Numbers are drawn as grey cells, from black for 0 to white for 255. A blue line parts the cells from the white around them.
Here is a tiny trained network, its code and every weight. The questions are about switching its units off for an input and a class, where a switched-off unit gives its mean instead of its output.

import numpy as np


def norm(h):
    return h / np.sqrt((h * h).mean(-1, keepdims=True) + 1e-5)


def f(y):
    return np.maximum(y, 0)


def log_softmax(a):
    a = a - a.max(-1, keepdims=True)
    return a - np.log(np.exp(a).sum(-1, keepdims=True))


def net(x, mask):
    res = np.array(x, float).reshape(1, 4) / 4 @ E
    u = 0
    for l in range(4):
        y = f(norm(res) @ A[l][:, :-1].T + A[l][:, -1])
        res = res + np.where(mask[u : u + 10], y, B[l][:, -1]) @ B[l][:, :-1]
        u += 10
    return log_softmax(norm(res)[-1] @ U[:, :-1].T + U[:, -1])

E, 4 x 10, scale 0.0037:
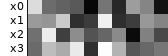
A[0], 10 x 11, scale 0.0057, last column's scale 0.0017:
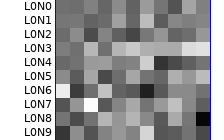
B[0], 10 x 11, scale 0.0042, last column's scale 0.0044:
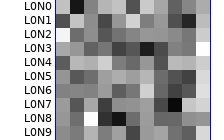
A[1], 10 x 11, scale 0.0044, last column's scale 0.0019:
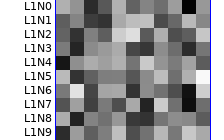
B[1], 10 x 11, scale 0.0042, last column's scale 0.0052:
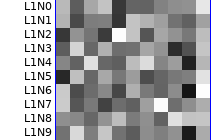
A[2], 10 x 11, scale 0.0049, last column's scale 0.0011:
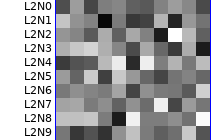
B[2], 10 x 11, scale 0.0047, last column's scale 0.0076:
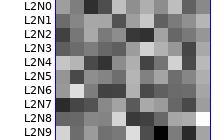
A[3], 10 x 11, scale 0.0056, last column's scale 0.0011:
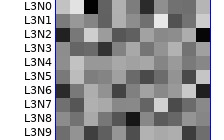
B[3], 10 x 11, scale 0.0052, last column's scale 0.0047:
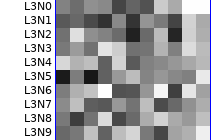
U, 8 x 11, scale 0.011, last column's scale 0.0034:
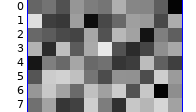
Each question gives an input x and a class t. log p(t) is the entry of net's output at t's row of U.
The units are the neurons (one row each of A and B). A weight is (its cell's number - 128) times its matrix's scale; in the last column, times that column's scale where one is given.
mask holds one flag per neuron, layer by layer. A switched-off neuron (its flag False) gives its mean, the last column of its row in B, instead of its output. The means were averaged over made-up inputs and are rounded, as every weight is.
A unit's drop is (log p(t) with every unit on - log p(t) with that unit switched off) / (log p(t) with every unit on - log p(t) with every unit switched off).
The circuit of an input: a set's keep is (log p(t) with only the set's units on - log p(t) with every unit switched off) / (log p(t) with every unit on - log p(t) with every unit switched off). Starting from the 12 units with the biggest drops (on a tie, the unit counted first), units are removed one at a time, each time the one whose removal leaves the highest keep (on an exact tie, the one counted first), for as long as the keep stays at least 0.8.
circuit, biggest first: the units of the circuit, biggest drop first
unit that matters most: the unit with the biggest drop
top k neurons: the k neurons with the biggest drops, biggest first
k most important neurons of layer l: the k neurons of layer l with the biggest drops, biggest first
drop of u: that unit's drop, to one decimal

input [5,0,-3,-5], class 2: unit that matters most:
L0N3
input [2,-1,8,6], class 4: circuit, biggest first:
L2N2, L2N8, L3N5
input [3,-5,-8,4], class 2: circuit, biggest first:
L2N7, L3N7
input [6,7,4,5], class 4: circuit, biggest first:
L2N8, L3N5
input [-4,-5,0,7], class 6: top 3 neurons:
L0N9, L2N4, L1N0
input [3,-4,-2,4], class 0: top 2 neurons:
L0N7, L2N1
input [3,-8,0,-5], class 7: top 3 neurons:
L0N3, L3N9, L1N5
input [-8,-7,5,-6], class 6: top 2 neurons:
L1N4, L1N9
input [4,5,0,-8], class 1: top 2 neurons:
L2N1, L0N6
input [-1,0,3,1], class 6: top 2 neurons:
L0N9, L0N3
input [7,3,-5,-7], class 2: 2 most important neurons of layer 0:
L0N6, L0N3
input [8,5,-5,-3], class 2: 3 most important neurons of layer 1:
L1N3, L1N7, L1N6
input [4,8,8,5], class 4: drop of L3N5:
0.1
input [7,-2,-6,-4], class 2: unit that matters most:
L0N6
